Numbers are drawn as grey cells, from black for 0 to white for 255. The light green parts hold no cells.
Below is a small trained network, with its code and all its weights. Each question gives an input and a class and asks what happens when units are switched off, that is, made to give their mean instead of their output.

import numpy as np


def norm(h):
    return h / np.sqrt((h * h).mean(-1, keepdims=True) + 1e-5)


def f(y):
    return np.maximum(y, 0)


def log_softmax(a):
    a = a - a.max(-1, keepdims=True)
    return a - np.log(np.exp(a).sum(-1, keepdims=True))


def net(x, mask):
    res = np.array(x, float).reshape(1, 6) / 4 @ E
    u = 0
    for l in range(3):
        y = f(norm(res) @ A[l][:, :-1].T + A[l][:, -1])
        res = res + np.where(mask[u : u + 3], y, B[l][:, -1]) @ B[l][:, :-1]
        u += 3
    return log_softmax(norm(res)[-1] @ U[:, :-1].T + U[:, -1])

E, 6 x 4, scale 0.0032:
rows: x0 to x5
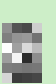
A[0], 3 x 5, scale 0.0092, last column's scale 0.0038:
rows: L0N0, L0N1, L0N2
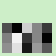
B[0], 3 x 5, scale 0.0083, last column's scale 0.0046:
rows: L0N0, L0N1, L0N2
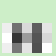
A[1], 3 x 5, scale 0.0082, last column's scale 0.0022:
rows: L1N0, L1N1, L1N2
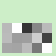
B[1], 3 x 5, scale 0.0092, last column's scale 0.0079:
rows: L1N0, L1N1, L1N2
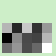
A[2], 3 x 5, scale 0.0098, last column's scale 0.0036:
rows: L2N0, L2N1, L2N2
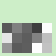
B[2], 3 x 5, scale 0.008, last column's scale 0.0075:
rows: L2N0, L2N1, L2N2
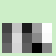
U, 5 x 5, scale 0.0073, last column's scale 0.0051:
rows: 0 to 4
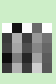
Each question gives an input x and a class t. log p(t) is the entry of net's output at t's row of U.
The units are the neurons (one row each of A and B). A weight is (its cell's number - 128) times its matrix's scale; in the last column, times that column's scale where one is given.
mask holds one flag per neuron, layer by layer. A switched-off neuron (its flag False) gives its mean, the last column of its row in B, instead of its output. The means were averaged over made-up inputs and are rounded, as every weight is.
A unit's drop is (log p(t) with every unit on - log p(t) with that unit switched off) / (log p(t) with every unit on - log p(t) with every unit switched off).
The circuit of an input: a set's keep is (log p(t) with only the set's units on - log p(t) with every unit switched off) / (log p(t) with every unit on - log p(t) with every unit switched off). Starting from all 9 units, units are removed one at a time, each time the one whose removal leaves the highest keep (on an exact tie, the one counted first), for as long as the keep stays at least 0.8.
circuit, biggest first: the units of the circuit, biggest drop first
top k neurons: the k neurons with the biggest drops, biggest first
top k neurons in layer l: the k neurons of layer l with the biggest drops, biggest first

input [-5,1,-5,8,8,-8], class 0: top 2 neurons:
[L0N2, L0N1]
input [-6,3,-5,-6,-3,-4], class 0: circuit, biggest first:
[L0N0]
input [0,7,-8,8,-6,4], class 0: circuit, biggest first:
[L0N2, L0N1]
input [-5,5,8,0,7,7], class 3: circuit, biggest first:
[L0N2, L0N0]
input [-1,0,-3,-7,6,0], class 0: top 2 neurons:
[L0N0, L2N0]
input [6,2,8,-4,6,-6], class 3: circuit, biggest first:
[L1N1, L0N2]
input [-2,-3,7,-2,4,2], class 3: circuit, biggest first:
[L0N2, L1N1, L0N0]
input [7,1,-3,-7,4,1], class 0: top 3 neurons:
[L0N0, L2N0, L1N1]
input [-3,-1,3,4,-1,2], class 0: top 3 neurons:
[L0N2, L0N1, L2N0]
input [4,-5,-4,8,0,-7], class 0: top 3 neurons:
[L0N2, L0N1, L2N0]
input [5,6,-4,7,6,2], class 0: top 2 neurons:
[L0N2, L0N1]
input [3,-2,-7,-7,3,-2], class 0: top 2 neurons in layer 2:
[L2N0, L2N1]
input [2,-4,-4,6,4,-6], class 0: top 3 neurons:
[L0N2, L0N1, L2N0]
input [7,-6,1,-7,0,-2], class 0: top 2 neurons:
[L0N0, L2N0]
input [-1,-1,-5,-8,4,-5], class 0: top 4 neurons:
[L0N0, L1N1, L2N0, L2N1]
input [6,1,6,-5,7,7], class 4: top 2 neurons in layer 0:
[L0N2, L0N1]
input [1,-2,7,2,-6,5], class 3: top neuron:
[L1N1]
